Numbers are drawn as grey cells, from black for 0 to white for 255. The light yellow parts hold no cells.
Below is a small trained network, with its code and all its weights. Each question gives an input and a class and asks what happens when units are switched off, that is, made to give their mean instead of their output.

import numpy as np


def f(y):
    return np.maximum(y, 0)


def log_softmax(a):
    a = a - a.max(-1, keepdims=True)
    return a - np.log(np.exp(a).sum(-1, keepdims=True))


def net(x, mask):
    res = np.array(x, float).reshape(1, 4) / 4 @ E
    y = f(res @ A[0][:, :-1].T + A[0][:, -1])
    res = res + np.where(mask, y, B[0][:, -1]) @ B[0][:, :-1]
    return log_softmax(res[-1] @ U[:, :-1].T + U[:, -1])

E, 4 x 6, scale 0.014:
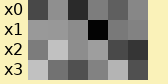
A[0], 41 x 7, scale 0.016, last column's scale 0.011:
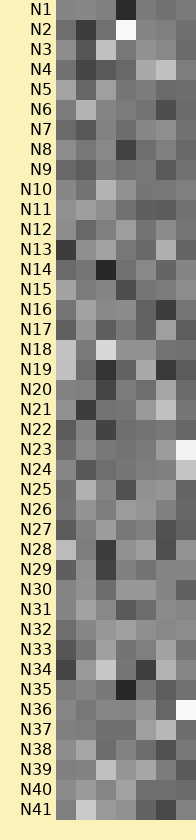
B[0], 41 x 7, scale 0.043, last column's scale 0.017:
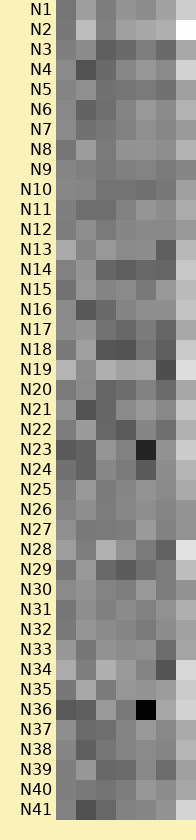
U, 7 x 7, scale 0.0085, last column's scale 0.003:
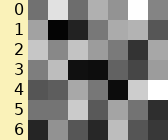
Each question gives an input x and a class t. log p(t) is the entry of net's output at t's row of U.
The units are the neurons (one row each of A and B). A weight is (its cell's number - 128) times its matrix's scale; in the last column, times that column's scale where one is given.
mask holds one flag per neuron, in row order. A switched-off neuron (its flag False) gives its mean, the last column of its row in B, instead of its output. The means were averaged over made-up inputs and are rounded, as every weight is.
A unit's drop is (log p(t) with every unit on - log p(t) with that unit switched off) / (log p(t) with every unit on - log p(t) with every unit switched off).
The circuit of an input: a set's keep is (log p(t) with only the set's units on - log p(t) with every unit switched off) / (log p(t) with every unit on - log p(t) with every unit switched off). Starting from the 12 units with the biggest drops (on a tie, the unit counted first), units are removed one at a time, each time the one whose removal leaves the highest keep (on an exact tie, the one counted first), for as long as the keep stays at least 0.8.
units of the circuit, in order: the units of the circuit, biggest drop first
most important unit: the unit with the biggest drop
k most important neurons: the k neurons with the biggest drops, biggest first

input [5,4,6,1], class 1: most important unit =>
N2
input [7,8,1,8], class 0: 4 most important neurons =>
(N35; N1; N34; N15)
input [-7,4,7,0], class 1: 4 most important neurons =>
(N41; N16; N6; N11)
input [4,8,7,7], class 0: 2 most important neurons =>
(N35; N1)
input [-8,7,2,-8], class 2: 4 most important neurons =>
(N34; N2; N13; N33)
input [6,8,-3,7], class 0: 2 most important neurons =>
(N35; N1)
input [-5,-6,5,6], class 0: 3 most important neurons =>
(N2; N34; N13)
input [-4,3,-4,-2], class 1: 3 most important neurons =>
(N2; N21; N14)
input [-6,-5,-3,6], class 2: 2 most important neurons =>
(N28; N19)
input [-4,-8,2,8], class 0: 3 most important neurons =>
(N2; N34; N13)
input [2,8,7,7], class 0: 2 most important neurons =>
(N35; N1)
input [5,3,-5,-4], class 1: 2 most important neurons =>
(N4; N18)
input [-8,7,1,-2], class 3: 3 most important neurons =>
(N18; N2; N3)
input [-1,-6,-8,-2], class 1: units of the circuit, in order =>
(N21)
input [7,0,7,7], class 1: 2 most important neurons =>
(N41; N16)
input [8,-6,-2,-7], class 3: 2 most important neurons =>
(N29; N19)
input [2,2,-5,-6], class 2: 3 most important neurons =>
(N34; N13; N41)
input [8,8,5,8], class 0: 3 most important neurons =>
(N35; N1; N34)
